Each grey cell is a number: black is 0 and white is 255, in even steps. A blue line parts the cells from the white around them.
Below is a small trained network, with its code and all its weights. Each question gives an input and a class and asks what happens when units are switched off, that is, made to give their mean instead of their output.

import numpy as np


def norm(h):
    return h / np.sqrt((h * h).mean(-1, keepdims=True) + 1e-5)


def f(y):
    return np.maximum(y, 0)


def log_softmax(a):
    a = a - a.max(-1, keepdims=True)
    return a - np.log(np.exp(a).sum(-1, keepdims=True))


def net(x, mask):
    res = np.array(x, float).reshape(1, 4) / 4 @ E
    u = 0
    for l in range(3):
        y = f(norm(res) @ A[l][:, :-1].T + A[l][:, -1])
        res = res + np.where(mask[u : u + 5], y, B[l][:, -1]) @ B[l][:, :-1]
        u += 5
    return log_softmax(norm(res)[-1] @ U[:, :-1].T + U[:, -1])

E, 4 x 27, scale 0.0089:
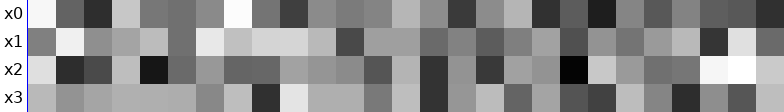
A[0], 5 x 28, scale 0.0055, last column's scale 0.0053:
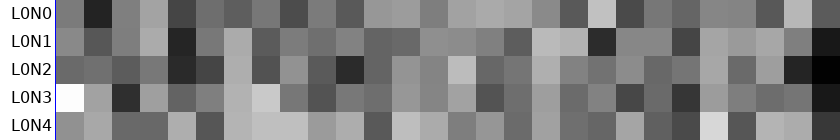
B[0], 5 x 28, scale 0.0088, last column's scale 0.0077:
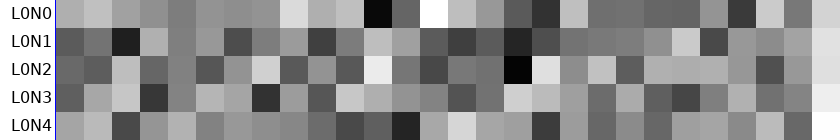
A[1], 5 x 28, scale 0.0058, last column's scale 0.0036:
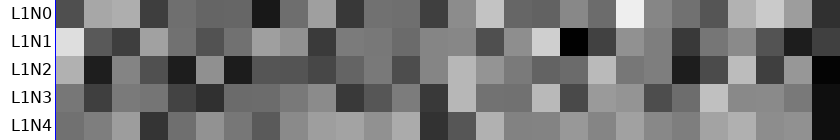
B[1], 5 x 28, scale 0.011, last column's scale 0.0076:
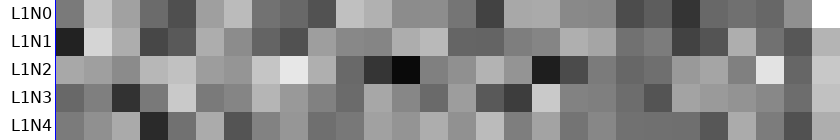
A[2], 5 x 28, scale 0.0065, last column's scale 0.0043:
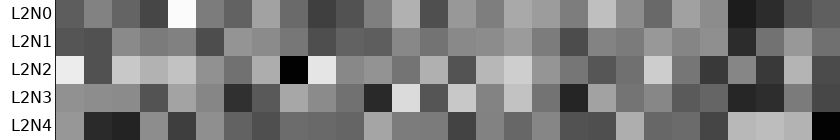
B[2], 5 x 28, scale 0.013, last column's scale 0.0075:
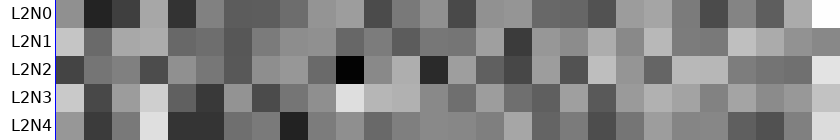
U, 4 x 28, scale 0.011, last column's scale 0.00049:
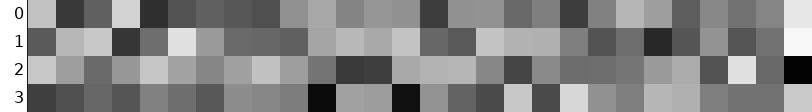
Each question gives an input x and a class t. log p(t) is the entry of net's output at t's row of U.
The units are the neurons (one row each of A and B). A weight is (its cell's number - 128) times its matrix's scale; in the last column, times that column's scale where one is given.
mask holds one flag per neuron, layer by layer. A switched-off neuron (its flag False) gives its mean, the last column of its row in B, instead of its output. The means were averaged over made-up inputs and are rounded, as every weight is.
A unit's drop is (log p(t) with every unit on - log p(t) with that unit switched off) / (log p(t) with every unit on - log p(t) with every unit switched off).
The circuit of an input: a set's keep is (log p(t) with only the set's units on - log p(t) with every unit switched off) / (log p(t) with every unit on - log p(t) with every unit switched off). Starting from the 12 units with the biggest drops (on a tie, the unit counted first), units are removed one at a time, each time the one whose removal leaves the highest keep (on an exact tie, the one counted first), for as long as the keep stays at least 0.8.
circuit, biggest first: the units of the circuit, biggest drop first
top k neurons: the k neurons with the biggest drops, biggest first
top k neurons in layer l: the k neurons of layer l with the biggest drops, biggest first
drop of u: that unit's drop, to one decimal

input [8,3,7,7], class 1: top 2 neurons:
(L1N1; L0N3)
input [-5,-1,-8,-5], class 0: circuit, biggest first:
(L2N0)
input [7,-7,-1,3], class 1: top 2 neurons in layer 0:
(L0N3; L0N4)
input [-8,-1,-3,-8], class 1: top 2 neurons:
(L1N0; L2N2)
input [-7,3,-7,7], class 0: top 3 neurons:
(L0N3; L2N3; L2N0)
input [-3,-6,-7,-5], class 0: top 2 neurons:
(L2N0; L2N3)
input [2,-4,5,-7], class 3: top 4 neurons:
(L0N2; L1N3; L2N0; L2N3)
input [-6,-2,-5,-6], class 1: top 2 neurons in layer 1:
(L1N0; L1N4)
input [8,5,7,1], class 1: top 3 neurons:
(L1N1; L0N3; L2N0)
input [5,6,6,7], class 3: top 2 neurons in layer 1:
(L1N2; L1N0)
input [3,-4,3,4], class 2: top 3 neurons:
(L1N2; L0N2; L1N0)
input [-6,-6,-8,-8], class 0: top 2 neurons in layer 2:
(L2N0; L2N3)
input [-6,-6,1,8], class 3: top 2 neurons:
(L2N2; L0N3)
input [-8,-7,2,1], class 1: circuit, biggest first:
(L1N0)
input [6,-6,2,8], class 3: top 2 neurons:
(L2N2; L1N0)
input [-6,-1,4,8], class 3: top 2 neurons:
(L2N2; L0N3)
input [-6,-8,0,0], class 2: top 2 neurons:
(L1N2; L0N3)
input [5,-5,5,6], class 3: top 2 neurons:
(L2N2; L1N0)
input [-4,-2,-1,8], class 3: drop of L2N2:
0.9
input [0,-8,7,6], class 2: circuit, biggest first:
(L1N2)
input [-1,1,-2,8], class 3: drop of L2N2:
0.3
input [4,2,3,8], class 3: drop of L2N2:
1.0
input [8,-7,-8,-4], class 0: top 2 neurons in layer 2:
(L2N3; L2N0)
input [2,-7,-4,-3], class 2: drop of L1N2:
0.5
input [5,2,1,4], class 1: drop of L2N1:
0.0
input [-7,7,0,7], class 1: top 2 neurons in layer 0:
(L0N0; L0N2)
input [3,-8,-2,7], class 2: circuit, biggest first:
(L1N2)
